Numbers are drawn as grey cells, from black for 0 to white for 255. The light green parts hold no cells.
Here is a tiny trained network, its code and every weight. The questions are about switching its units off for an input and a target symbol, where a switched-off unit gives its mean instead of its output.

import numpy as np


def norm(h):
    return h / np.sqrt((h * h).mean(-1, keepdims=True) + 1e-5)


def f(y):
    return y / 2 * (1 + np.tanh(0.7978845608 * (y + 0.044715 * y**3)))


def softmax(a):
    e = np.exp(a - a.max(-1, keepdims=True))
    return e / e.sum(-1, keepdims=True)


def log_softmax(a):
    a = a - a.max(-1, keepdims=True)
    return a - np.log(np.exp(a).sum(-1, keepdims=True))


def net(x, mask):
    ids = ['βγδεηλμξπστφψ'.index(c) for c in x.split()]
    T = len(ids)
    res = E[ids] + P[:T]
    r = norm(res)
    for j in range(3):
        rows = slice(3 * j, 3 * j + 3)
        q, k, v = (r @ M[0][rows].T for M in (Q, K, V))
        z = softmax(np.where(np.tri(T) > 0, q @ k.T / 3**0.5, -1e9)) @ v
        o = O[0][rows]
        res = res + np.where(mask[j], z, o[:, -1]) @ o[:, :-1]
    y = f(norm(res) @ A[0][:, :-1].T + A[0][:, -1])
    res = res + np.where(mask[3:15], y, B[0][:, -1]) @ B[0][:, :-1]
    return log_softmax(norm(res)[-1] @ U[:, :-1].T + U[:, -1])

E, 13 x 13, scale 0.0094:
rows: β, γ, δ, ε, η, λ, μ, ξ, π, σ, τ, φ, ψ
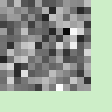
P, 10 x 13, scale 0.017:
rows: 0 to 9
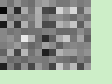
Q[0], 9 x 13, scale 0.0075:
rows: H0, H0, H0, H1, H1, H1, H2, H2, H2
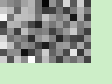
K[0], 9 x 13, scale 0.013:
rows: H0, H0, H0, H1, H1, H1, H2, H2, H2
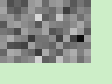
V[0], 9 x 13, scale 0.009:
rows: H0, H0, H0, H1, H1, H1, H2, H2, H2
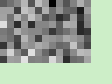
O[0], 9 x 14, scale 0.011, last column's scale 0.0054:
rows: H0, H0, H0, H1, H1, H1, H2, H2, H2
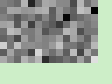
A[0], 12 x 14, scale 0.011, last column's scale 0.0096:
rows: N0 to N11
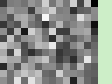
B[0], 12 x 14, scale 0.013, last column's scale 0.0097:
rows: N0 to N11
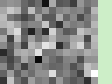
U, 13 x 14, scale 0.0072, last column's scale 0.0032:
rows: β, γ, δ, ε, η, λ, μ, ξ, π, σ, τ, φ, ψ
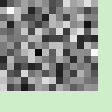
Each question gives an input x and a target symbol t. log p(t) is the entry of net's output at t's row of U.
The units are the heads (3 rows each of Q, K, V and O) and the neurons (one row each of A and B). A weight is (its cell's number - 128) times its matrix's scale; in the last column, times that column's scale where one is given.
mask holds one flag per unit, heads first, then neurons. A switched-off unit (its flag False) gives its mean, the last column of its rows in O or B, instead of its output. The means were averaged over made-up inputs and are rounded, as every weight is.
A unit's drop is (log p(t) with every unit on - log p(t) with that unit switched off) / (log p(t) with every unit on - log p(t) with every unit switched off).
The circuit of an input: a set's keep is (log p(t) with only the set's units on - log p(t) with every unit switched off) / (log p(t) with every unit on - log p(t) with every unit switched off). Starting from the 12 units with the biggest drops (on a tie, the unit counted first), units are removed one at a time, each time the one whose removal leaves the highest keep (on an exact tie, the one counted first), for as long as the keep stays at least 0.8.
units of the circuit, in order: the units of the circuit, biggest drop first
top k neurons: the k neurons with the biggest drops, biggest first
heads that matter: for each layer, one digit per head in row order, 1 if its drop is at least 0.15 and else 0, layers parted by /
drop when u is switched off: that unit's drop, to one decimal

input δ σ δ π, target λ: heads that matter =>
100
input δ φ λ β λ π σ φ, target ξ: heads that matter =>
101
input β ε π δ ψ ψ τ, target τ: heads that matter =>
011
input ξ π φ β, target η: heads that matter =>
101
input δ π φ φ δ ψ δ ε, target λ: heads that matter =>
100
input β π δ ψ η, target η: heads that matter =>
100
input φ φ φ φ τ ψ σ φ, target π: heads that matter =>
101
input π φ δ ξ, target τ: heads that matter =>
001
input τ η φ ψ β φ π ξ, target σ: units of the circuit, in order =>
(H2)
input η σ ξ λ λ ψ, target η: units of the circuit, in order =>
(H2 H0)
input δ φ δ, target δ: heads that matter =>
010
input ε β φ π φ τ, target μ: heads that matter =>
001
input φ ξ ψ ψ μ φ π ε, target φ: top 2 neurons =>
(N3 N5)
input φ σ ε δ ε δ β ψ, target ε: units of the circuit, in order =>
(H0)
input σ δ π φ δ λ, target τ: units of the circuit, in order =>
(H2 H0)
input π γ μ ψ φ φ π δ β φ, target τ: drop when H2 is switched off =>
0.8
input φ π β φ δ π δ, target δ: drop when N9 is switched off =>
0.0
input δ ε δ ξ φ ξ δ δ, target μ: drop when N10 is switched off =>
0.1
